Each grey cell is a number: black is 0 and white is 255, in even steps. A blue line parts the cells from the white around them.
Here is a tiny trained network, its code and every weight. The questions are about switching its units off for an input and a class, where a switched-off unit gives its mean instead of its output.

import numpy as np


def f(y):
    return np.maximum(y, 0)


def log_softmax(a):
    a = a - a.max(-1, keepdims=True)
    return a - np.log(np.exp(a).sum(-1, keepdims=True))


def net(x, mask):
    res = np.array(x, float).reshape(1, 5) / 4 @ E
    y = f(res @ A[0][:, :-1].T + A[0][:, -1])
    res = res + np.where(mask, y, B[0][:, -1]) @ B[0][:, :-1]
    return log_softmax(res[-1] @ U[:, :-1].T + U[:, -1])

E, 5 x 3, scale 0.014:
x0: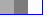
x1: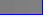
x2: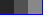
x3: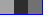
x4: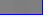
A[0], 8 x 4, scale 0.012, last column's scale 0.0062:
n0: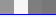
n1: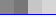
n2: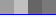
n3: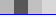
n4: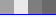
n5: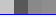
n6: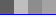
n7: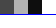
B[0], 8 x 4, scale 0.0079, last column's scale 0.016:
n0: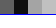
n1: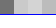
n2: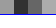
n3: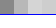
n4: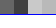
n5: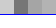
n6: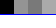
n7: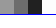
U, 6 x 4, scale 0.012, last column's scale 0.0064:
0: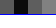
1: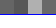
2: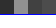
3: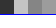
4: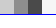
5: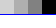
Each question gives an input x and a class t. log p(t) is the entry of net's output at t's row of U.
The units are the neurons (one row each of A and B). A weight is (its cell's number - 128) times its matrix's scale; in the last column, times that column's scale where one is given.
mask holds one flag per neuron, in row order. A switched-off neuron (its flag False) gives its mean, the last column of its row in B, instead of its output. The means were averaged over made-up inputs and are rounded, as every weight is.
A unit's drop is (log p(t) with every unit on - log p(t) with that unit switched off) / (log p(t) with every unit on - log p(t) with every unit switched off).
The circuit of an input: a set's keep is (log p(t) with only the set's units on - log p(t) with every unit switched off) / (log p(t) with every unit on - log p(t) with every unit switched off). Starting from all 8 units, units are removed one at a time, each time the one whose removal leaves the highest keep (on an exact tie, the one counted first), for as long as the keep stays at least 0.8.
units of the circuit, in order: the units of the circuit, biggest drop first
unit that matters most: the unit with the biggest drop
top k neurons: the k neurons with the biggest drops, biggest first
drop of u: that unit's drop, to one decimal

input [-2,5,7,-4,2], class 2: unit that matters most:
n0
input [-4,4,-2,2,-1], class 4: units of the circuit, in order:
n0, n6
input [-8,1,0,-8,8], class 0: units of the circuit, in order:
n0, n2
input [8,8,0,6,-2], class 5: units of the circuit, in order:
n0, n5, n3
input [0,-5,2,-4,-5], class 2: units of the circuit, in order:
n3, n5, n6
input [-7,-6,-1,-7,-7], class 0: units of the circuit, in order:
n0, n2
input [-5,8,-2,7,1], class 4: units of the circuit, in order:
n0, n4
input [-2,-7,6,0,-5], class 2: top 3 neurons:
n0, n4, n2
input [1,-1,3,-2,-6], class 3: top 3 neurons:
n0, n7, n2
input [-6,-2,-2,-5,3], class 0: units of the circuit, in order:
n0, n2
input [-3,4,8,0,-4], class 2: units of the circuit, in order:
n0, n4
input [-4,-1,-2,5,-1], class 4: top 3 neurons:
n0, n4, n6
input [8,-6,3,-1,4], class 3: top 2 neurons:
n1, n0
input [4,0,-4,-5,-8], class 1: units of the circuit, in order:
n0
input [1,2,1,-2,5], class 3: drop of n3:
-0.1
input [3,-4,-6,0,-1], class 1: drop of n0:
0.3
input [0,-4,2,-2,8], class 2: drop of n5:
0.2
